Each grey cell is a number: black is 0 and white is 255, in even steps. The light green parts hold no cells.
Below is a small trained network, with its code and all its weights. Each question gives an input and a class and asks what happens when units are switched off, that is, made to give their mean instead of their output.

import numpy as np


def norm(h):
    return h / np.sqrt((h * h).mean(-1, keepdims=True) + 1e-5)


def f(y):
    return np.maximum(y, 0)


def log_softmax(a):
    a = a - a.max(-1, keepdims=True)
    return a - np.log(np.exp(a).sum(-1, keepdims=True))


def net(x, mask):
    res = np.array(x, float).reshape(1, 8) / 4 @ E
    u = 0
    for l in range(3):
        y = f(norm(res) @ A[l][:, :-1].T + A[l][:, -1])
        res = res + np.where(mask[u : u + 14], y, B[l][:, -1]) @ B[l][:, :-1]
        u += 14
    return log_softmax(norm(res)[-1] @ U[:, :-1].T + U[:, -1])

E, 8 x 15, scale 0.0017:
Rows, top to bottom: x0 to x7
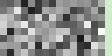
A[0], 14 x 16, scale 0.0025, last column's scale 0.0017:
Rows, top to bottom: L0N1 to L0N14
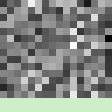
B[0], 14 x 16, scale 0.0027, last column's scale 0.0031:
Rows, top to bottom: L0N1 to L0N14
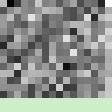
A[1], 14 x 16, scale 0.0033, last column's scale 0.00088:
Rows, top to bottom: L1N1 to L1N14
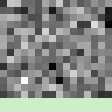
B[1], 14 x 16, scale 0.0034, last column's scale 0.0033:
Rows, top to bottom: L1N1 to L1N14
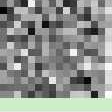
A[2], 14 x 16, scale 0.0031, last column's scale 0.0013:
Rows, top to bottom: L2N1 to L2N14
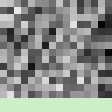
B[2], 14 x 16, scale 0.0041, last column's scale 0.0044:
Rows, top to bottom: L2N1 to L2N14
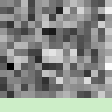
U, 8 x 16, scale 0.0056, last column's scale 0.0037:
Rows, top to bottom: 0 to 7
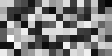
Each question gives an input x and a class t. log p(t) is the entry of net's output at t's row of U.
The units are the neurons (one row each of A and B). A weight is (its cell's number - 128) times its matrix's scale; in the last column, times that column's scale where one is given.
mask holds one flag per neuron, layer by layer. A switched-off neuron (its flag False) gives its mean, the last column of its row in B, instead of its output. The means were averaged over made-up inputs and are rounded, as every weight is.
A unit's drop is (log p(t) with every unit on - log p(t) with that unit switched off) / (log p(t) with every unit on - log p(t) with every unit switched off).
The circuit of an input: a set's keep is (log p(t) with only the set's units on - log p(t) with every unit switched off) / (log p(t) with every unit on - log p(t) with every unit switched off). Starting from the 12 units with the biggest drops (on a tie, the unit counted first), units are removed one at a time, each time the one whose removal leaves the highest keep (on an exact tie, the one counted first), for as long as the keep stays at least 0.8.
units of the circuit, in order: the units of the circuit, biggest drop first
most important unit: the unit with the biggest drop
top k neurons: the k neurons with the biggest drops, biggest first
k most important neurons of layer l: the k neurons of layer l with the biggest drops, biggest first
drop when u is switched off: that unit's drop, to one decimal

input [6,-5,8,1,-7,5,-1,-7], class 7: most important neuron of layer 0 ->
[L0N11]
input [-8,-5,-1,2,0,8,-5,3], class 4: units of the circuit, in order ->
[L1N10 L2N10]
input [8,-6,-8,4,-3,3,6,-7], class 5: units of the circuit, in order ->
[L1N12 L1N14 L2N10]
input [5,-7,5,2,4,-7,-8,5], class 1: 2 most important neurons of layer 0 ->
[L0N13 L0N2]
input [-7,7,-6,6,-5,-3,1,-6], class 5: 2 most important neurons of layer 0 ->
[L0N1 L0N3]
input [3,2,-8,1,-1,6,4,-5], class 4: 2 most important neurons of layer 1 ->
[L1N5 L1N8]
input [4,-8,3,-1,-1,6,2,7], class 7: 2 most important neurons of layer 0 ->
[L0N11 L0N1]
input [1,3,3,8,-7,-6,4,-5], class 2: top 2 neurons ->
[L1N3 L1N10]
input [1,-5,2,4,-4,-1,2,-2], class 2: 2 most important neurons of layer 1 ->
[L1N12 L1N14]
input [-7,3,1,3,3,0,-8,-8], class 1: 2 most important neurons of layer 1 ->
[L1N12 L1N10]
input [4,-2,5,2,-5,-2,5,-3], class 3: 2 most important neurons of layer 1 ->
[L1N9 L1N14]
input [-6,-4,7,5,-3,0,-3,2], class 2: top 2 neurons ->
[L1N10 L2N14]
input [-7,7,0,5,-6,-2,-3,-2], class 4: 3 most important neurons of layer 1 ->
[L1N10 L1N12 L1N2]
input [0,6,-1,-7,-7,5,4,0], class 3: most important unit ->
L1N1
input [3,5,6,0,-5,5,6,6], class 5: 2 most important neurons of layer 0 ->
[L0N12 L0N3]
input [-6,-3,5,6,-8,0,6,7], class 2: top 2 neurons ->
[L2N4 L1N10]
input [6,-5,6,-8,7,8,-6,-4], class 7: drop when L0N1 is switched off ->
-0.1
